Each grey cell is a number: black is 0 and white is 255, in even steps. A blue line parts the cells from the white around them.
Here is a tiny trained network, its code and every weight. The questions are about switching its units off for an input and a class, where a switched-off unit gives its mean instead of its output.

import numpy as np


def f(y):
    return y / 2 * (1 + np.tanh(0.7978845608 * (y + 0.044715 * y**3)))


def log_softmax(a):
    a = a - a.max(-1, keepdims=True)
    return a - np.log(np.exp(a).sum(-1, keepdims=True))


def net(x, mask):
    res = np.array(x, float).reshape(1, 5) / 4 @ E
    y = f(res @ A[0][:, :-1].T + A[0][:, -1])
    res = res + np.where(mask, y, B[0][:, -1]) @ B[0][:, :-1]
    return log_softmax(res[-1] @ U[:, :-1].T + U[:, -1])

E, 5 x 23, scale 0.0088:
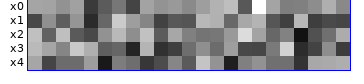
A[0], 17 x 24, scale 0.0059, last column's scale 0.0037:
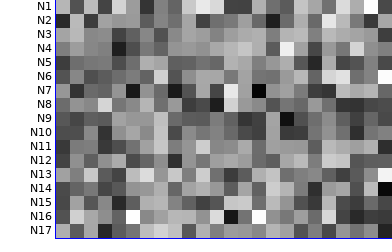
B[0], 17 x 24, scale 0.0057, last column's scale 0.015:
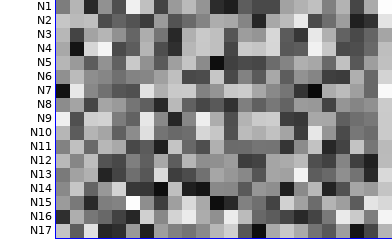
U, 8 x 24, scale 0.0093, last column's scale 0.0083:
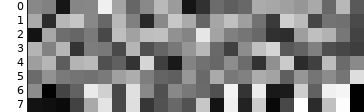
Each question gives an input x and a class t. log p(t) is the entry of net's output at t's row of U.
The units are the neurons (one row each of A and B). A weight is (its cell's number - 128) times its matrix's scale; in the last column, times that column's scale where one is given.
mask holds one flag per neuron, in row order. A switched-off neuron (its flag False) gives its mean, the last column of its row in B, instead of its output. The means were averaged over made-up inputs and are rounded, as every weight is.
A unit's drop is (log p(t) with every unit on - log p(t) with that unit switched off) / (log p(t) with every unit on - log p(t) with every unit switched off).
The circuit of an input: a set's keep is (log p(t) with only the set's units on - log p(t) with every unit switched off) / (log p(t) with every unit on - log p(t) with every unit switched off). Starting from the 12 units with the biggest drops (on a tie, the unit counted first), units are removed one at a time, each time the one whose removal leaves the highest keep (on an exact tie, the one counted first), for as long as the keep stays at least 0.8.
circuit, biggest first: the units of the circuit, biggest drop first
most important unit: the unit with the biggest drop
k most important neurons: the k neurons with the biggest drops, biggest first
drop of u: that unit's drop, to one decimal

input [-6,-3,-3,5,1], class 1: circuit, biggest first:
[N9]
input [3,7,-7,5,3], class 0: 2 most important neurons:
[N15, N8]
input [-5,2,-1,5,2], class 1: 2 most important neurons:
[N9, N14]
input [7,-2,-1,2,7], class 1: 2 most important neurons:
[N4, N16]
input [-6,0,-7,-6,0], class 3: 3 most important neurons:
[N2, N12, N4]
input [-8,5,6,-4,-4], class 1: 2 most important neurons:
[N9, N10]
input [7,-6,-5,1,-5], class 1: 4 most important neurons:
[N3, N4, N15, N5]
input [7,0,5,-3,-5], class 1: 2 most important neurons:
[N4, N3]
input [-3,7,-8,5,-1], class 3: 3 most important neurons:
[N2, N1, N12]
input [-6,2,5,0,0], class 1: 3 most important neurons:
[N9, N10, N2]
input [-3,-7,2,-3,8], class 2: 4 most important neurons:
[N7, N15, N5, N8]
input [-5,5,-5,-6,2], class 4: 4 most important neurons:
[N14, N11, N6, N1]
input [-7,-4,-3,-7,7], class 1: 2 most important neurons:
[N10, N9]
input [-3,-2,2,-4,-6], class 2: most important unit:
N16
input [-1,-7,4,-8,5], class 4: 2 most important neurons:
[N14, N11]
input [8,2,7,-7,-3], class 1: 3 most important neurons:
[N4, N3, N2]
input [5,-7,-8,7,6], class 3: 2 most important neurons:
[N15, N2]
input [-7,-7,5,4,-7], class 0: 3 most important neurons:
[N1, N7, N4]
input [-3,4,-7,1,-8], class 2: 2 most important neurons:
[N16, N13]
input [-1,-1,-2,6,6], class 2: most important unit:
N7
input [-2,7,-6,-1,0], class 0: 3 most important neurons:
[N15, N5, N13]
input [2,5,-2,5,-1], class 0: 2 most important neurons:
[N14, N15]
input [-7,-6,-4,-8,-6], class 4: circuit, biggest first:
[N14, N6]
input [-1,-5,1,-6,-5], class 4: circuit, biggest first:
[N14, N11]
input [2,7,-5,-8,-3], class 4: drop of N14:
0.9
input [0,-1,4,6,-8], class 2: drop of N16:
0.8
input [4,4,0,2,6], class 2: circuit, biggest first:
[N7]
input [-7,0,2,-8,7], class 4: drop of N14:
1.3
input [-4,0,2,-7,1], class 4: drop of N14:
0.4
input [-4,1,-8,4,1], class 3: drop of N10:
0.0
